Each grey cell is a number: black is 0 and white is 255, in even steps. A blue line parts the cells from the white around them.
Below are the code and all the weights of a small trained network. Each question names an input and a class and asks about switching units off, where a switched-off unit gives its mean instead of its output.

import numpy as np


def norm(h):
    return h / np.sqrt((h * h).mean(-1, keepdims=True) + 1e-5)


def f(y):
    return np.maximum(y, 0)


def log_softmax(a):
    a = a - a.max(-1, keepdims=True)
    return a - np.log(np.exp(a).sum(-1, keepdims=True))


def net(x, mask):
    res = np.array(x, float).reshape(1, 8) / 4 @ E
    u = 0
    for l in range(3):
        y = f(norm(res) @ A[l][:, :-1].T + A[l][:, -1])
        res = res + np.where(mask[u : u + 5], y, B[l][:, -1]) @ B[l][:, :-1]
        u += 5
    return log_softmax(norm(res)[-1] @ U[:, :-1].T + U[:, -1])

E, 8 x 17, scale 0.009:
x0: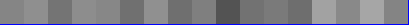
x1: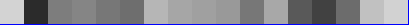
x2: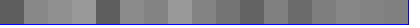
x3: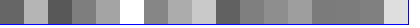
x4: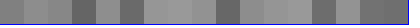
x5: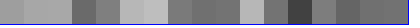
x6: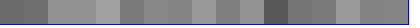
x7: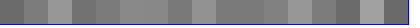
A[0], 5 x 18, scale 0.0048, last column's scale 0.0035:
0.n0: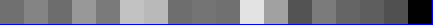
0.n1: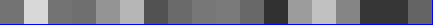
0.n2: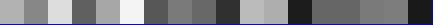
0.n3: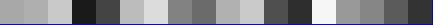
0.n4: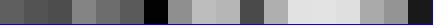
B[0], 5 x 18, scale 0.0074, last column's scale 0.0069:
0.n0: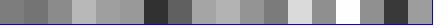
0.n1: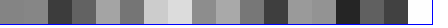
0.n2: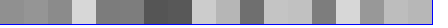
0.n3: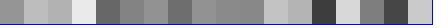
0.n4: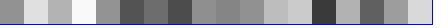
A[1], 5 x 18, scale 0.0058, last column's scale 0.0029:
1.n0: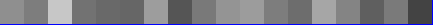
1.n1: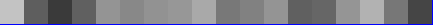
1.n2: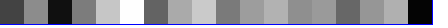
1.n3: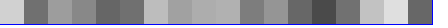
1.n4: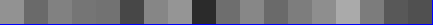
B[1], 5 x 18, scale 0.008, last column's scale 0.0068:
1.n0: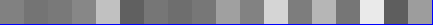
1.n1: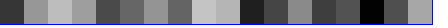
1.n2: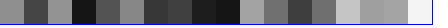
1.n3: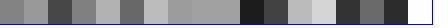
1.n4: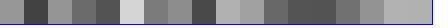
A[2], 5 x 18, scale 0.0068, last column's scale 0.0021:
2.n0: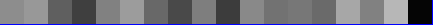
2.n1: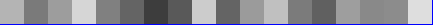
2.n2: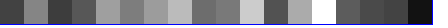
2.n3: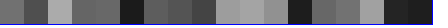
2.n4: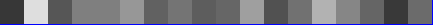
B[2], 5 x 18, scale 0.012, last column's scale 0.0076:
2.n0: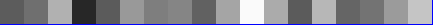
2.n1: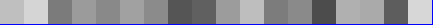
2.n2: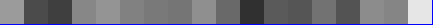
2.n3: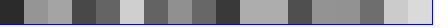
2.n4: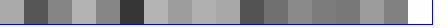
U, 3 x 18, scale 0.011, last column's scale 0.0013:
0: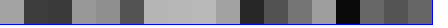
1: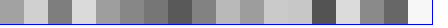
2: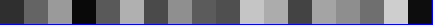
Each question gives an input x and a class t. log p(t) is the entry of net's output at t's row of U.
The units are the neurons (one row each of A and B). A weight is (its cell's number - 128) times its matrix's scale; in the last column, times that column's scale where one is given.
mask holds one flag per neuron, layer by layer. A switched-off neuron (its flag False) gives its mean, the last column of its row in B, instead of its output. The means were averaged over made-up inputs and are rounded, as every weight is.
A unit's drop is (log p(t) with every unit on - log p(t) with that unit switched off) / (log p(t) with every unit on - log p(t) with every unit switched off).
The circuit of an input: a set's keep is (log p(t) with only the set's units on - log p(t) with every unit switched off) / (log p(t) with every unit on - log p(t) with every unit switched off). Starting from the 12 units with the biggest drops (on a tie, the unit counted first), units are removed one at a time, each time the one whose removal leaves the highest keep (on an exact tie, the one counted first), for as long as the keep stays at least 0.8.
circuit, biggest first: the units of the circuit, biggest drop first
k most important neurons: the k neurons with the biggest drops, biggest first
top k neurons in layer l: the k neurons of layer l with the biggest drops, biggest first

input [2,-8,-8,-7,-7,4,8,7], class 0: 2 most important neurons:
(0.n1, 1.n2)
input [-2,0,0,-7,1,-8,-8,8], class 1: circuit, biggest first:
(0.n4)
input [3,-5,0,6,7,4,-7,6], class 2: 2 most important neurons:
(1.n2, 1.n3)
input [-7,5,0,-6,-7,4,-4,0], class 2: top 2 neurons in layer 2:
(2.n3, 2.n4)
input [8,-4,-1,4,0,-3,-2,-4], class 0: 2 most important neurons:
(0.n1, 2.n4)
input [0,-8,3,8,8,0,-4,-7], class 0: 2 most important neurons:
(0.n1, 2.n4)
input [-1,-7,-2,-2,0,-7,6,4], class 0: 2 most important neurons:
(0.n1, 0.n3)
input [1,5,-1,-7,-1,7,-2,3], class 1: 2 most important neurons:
(0.n3, 1.n2)
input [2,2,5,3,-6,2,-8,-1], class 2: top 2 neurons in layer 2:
(2.n4, 2.n2)
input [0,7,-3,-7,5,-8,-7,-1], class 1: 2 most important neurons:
(0.n1, 0.n4)
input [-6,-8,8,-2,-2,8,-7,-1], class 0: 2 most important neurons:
(0.n1, 0.n4)
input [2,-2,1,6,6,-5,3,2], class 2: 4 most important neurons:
(1.n2, 2.n0, 0.n3, 0.n2)
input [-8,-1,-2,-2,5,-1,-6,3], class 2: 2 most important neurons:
(1.n3, 0.n1)
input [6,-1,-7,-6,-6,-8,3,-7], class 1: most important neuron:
(0.n4)
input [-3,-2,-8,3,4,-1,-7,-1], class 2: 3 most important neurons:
(1.n2, 1.n3, 2.n0)
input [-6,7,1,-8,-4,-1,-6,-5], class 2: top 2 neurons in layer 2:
(2.n3, 2.n4)
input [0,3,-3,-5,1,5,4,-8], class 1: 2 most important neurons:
(0.n3, 1.n2)
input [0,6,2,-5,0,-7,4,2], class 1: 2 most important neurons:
(0.n4, 0.n1)
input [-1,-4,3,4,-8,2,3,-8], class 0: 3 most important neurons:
(0.n1, 2.n4, 2.n3)
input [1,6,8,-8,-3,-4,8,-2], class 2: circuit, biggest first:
(2.n3)
